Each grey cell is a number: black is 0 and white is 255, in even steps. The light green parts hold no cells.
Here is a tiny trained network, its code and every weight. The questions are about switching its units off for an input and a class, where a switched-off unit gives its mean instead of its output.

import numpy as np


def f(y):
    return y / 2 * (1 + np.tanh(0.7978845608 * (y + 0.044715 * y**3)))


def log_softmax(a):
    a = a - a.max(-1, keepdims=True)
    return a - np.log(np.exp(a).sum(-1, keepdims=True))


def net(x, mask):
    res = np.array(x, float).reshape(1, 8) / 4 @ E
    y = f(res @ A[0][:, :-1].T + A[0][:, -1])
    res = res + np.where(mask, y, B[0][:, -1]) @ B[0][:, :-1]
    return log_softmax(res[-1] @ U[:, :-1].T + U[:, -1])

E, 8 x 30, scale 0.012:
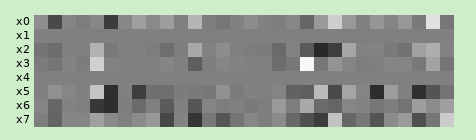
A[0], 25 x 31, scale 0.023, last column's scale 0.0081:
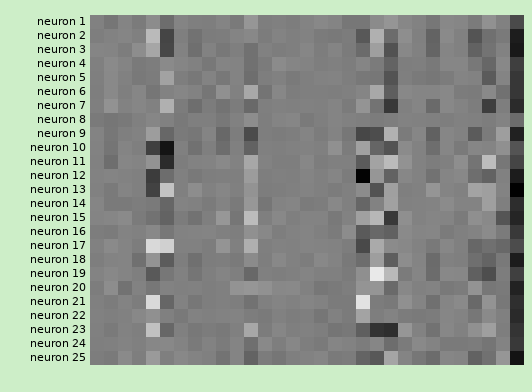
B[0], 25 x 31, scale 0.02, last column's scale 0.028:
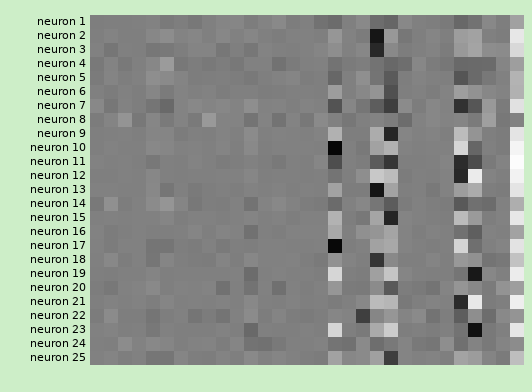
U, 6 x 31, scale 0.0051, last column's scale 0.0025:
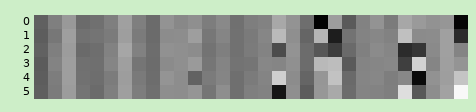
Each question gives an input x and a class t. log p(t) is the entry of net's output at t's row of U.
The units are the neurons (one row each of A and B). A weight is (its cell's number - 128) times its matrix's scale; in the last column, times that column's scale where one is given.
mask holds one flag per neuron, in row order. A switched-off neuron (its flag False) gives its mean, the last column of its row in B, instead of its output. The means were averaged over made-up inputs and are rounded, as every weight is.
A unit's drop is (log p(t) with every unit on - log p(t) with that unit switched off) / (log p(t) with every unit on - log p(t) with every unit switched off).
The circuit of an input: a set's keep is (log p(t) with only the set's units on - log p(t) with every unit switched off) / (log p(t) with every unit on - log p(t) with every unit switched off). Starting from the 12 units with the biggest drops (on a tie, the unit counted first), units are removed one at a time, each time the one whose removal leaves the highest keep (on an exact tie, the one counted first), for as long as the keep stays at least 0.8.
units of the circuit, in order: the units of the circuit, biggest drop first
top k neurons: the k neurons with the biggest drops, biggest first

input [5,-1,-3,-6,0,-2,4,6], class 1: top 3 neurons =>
[neuron 9; neuron 21; neuron 25]
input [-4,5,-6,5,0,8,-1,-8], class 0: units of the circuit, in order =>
[neuron 2]
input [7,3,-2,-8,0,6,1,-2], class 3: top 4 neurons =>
[neuron 12; neuron 7; neuron 13; neuron 5]
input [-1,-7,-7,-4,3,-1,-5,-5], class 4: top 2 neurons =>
[neuron 19; neuron 10]
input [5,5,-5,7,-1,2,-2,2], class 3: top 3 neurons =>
[neuron 21; neuron 7; neuron 23]
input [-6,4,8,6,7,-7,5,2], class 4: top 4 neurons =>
[neuron 23; neuron 2; neuron 3; neuron 12]
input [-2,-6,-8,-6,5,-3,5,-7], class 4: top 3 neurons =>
[neuron 19; neuron 9; neuron 21]
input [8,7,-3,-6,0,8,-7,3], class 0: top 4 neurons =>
[neuron 2; neuron 3; neuron 18; neuron 7]
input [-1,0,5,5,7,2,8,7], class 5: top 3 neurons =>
[neuron 10; neuron 15; neuron 6]
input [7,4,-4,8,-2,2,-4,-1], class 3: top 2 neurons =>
[neuron 21; neuron 7]
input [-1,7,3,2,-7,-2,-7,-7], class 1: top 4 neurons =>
[neuron 15; neuron 10; neuron 6; neuron 20]
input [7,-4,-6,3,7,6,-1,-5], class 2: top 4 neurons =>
[neuron 11; neuron 13; neuron 23; neuron 1]
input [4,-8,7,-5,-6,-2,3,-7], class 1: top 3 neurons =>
[neuron 15; neuron 19; neuron 6]
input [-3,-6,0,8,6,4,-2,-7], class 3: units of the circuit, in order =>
[neuron 21]
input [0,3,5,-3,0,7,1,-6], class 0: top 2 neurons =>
[neuron 2; neuron 3]
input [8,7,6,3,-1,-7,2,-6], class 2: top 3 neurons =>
[neuron 11; neuron 2; neuron 3]
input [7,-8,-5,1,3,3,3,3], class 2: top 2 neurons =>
[neuron 11; neuron 23]
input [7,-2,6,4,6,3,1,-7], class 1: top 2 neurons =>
[neuron 15; neuron 7]
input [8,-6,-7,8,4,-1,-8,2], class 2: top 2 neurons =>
[neuron 11; neuron 12]
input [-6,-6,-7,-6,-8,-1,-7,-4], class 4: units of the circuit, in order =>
[neuron 19]
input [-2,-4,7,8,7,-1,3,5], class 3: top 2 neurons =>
[neuron 21; neuron 19]
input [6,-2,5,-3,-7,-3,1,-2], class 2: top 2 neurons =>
[neuron 11; neuron 19]
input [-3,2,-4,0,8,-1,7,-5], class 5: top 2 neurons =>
[neuron 10; neuron 9]
